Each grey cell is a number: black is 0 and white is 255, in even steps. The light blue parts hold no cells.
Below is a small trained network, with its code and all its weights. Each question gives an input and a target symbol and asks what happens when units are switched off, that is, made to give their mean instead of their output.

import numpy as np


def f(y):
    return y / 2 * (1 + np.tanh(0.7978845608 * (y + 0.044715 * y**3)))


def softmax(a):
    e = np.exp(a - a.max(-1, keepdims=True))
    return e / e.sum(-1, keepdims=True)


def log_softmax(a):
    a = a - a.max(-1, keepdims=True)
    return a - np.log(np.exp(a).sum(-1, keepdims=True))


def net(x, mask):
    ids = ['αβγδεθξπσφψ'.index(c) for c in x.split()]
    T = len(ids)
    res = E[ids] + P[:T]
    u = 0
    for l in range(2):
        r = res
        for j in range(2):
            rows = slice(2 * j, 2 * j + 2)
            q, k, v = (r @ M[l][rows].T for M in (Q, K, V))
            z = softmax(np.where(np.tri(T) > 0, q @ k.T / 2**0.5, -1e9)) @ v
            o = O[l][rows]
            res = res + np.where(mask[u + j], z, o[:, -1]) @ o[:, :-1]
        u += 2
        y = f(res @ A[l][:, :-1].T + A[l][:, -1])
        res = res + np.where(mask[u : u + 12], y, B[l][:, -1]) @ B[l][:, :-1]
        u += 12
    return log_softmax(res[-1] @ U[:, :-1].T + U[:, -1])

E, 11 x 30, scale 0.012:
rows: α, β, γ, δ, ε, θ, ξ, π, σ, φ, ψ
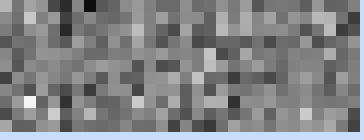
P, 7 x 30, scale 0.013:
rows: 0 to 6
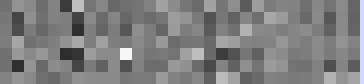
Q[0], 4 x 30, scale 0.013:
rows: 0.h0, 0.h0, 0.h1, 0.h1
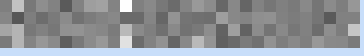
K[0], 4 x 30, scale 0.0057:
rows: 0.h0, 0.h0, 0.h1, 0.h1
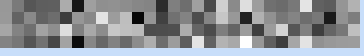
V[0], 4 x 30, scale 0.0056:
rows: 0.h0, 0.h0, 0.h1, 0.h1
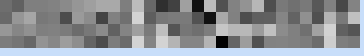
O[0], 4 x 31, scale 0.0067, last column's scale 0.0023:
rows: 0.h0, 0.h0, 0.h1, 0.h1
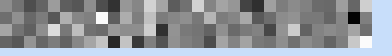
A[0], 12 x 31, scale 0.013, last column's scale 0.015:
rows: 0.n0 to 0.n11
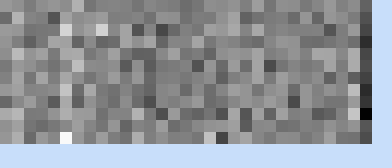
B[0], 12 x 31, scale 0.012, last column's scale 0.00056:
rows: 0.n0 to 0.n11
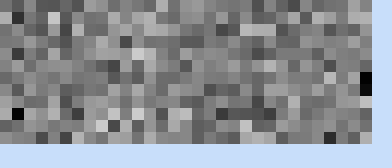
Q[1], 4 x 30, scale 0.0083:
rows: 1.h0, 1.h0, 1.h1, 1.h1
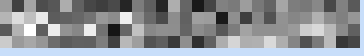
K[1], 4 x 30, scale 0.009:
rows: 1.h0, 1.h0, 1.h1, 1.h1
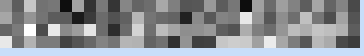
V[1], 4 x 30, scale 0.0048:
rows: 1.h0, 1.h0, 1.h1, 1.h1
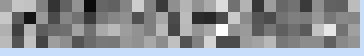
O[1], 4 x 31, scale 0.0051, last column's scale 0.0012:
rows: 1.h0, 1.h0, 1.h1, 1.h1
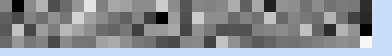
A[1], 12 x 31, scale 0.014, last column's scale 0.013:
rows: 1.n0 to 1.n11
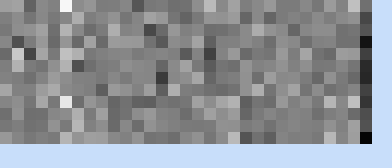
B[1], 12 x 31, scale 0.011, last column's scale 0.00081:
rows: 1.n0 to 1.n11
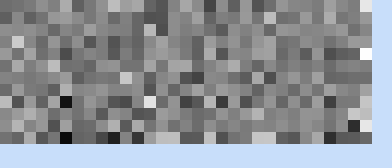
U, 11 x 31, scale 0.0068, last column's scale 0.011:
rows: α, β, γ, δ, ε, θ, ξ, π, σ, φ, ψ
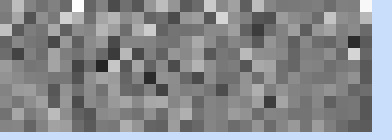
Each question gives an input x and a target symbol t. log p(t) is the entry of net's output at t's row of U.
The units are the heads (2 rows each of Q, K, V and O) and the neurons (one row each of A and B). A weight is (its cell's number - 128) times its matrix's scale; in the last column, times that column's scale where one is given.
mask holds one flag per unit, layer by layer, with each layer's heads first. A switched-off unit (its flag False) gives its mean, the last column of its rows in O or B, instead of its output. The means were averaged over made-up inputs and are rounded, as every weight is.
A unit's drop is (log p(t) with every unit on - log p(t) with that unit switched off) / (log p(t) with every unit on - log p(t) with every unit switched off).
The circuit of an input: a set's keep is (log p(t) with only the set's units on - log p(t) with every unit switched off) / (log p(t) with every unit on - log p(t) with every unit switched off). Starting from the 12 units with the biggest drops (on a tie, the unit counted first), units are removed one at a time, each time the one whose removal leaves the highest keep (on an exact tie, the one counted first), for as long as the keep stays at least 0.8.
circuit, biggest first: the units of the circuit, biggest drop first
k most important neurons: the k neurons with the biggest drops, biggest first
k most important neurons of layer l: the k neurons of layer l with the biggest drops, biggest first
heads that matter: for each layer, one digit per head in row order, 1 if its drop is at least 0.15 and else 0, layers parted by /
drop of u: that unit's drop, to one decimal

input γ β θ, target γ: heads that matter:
11 / 00
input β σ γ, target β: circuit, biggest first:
1.n7; 0.h1
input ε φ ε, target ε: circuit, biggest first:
0.h1; 0.h0
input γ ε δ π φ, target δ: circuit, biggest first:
0.h0; 0.h1
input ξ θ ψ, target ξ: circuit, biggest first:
0.h1; 0.n8; 0.h0
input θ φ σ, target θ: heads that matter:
11 / 00
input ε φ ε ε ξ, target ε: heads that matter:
01 / 00
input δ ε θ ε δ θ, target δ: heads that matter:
11 / 00
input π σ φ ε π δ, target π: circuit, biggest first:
0.h0; 1.n2; 0.h1
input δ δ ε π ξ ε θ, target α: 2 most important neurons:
0.n2; 1.n0
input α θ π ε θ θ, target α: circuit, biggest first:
1.n3; 1.h0
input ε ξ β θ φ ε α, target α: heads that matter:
00 / 01
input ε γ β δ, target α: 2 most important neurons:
1.n4; 0.n9
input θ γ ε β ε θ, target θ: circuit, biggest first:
0.h1; 0.h0
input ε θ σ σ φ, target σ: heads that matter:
00 / 10
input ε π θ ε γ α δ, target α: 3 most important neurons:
1.n4; 0.n5; 0.n9
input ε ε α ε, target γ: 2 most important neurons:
1.n8; 1.n0
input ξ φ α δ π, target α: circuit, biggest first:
1.h0; 1.n3
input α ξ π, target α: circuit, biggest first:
1.n3; 1.h0
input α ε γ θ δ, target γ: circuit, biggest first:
0.h1; 0.h0; 0.n3
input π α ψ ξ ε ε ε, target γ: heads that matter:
01 / 00
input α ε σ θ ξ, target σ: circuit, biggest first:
1.h0
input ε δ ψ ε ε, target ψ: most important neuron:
1.n6
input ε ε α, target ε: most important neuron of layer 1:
1.n10
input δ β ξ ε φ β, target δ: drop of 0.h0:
0.6
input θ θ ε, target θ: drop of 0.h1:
0.4
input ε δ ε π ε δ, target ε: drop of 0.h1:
0.6
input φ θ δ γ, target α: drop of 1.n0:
0.1
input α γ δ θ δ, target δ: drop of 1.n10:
0.0
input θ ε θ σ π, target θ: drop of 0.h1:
0.5
